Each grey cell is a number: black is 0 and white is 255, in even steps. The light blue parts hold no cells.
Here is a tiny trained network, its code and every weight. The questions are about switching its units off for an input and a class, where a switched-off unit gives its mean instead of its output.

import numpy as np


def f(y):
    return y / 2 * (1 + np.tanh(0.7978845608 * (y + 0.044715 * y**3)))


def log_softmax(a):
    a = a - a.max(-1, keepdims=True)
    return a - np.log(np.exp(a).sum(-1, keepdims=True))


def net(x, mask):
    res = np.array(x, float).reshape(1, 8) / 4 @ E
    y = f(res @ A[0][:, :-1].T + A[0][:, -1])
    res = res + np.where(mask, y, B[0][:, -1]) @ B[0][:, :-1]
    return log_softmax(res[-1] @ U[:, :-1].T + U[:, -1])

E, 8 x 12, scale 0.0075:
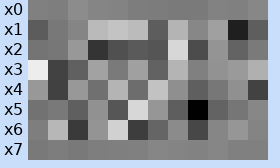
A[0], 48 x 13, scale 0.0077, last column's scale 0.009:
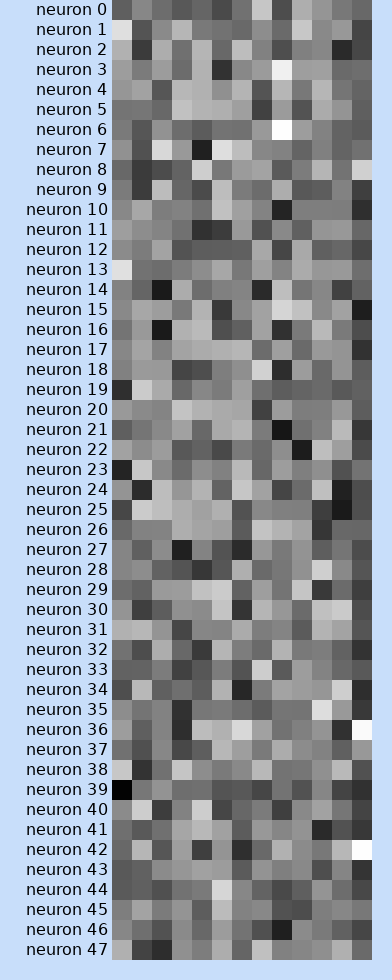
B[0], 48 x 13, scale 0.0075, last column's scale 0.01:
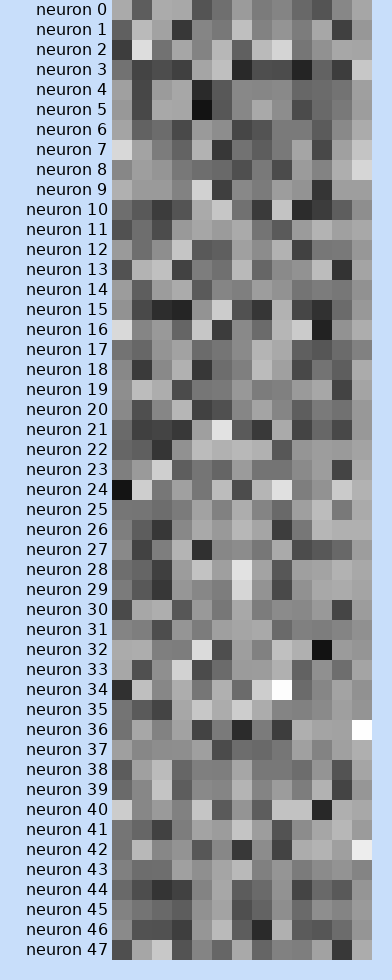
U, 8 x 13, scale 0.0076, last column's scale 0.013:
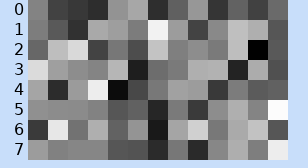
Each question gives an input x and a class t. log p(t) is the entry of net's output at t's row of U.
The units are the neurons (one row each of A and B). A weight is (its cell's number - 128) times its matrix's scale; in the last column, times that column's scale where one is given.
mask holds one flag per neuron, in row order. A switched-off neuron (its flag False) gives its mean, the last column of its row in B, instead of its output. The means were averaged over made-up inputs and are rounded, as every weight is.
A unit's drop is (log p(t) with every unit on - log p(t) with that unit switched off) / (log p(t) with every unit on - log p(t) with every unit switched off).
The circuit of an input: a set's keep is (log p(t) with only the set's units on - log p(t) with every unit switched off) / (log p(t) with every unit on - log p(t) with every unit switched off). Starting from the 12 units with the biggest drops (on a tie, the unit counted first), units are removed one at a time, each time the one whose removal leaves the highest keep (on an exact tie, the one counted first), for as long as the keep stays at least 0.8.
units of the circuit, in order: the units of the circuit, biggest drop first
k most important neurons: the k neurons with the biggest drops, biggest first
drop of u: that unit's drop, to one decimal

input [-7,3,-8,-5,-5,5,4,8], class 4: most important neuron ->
(neuron 5)
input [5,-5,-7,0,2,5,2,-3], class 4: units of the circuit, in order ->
(neuron 5; neuron 4)
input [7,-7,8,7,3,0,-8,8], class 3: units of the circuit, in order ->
(neuron 7; neuron 32)
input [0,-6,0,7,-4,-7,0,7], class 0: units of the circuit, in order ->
(neuron 3; neuron 15)
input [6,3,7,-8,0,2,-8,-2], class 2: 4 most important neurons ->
(neuron 39; neuron 19; neuron 23; neuron 25)
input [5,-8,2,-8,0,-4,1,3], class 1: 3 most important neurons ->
(neuron 28; neuron 22; neuron 11)
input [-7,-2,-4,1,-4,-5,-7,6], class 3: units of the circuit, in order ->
(neuron 32; neuron 9)
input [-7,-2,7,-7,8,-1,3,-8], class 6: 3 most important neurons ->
(neuron 24; neuron 2; neuron 36)
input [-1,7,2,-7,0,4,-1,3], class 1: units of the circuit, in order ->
(neuron 29; neuron 25)
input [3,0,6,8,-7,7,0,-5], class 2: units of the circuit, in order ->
(neuron 47; neuron 30; neuron 13)
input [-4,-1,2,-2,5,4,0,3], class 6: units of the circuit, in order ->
(neuron 24; neuron 2; neuron 3)
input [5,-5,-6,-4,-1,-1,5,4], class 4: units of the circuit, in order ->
(neuron 4; neuron 5)
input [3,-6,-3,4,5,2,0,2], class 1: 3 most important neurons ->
(neuron 28; neuron 42; neuron 35)
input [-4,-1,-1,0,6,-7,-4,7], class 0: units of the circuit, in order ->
(neuron 3)
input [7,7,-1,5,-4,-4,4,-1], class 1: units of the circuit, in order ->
(neuron 26; neuron 29)
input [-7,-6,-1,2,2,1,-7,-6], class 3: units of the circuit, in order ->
(neuron 7; neuron 32)
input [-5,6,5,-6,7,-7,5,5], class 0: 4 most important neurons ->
(neuron 3; neuron 15; neuron 42; neuron 27)
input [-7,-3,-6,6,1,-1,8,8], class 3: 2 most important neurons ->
(neuron 16; neuron 40)
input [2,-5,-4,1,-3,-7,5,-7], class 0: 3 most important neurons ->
(neuron 3; neuron 15; neuron 36)
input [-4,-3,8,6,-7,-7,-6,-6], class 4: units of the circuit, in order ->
(neuron 27)
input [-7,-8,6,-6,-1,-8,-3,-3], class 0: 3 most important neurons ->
(neuron 3; neuron 15; neuron 6)
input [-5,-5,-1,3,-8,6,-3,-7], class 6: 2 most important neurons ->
(neuron 34; neuron 42)
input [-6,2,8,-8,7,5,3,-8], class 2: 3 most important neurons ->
(neuron 19; neuron 39; neuron 23)
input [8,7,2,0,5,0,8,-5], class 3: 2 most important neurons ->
(neuron 16; neuron 40)
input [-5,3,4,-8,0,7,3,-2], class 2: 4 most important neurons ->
(neuron 19; neuron 39; neuron 23; neuron 3)
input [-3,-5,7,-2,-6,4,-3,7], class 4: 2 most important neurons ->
(neuron 18; neuron 33)
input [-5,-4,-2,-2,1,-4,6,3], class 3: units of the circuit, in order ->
(neuron 40)
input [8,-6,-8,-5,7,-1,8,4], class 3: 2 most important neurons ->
(neuron 40; neuron 16)
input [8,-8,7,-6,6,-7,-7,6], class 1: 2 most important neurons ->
(neuron 28; neuron 22)
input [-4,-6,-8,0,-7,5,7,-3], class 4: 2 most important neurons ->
(neuron 5; neuron 4)
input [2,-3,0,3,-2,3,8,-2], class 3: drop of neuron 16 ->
0.2
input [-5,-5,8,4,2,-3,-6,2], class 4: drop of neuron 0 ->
0.0
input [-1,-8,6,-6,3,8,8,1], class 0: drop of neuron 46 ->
0.4
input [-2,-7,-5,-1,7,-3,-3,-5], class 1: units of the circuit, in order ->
(neuron 22)
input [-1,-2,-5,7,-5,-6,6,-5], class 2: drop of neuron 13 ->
0.2
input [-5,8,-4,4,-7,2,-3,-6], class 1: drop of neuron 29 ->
0.1
